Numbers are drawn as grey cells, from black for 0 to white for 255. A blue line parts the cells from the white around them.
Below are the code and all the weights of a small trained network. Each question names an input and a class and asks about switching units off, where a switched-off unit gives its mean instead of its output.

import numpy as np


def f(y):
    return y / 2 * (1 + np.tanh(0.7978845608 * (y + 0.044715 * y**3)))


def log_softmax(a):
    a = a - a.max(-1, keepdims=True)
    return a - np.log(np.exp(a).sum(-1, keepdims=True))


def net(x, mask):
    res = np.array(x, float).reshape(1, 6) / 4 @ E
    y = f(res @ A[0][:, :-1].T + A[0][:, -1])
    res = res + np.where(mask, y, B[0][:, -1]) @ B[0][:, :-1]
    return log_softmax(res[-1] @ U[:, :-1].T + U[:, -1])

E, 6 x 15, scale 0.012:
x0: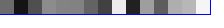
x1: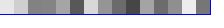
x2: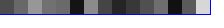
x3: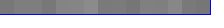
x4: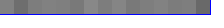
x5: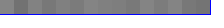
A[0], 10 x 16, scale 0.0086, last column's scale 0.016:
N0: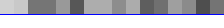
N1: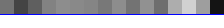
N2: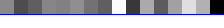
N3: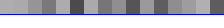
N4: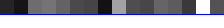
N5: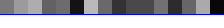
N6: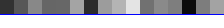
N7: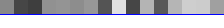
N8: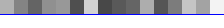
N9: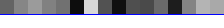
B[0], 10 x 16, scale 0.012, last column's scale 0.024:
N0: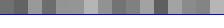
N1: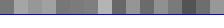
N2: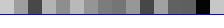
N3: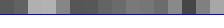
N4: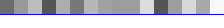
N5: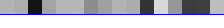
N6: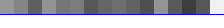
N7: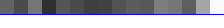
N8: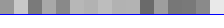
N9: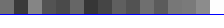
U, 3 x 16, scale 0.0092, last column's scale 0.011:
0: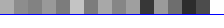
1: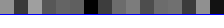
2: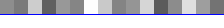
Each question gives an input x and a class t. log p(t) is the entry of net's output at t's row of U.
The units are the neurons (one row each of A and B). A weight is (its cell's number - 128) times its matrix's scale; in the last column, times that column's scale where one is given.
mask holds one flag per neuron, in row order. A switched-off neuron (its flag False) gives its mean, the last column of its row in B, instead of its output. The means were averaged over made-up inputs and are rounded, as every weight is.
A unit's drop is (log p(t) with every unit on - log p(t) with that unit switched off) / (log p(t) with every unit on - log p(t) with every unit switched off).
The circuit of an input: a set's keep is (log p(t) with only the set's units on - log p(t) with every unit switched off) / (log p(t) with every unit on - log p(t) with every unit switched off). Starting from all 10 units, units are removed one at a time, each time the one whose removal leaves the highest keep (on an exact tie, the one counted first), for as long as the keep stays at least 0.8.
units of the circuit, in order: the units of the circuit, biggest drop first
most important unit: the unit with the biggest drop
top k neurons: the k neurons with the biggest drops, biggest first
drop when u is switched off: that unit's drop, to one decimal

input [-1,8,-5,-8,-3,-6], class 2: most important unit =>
N0
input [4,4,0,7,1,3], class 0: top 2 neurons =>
[N8 N9]
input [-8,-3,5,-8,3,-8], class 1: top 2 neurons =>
[N9 N8]
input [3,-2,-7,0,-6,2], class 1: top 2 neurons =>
[N8 N7]
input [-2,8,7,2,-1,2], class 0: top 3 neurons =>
[N5 N8 N7]
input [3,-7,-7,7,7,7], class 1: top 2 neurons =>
[N8 N5]
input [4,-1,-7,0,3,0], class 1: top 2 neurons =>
[N7 N8]
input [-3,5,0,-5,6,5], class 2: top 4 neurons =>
[N6 N5 N2 N0]
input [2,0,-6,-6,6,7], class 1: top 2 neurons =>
[N8 N5]
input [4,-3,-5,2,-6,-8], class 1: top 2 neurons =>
[N7 N8]
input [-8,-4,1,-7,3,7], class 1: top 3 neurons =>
[N8 N2 N5]
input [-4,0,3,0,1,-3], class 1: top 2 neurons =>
[N9 N2]
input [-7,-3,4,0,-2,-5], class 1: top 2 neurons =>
[N9 N8]
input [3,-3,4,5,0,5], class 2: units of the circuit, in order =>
[N4]
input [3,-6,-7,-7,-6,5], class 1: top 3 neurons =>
[N8 N5 N7]
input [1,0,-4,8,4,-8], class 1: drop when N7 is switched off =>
-0.1
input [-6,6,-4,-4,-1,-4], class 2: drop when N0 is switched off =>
0.0
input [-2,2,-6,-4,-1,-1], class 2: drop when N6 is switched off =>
0.1
